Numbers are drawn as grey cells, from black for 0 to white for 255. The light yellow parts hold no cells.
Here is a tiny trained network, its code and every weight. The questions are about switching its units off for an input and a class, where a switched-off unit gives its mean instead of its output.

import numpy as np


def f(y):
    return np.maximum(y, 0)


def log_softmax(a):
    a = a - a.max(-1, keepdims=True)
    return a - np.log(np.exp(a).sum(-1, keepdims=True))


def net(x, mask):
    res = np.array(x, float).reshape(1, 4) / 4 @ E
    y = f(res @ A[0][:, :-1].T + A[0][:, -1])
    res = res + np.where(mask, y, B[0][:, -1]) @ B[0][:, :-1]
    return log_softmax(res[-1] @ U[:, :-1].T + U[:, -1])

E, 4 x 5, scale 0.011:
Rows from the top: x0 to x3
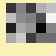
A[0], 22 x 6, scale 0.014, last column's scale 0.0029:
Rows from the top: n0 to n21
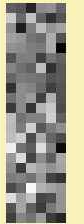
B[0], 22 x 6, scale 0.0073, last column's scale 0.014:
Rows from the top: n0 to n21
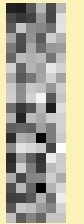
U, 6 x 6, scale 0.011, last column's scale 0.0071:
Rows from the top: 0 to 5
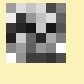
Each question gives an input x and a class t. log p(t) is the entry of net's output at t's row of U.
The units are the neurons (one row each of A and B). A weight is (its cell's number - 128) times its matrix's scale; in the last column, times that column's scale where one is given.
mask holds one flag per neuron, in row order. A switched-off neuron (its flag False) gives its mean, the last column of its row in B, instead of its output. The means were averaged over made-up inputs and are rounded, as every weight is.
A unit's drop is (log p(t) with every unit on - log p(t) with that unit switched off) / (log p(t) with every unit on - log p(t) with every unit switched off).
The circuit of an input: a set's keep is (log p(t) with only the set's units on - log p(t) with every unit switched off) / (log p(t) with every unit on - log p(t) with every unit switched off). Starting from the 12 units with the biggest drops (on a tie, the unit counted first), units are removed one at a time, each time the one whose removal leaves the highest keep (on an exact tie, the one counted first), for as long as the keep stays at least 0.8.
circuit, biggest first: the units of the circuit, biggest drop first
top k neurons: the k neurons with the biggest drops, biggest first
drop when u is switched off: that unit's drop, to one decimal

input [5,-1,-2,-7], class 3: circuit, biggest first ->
n18
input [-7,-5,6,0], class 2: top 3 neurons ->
n1, n19, n14
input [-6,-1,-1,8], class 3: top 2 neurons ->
n13, n15
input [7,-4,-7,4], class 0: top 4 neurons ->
n14, n6, n1, n19
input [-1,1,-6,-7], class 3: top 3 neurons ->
n16, n18, n9
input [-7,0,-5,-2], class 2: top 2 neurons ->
n1, n19
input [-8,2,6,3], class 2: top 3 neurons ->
n19, n1, n14
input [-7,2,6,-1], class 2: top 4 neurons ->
n19, n1, n14, n12
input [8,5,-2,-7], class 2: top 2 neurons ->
n10, n0
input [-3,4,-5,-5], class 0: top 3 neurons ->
n14, n15, n13
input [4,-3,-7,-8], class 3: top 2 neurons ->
n18, n16
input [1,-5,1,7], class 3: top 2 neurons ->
n15, n13
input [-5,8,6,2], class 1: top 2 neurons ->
n14, n3
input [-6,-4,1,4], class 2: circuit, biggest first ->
n1
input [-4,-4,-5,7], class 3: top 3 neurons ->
n13, n15, n9
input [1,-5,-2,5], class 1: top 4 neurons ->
n6, n18, n16, n17
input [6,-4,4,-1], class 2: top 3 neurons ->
n10, n14, n0
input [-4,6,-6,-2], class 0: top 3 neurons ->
n14, n2, n6
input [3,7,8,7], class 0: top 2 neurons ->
n9, n20
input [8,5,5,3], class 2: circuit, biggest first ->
n10
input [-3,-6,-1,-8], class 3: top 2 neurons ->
n18, n16
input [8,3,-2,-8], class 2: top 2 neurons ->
n10, n0
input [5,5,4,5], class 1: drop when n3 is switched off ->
0.4
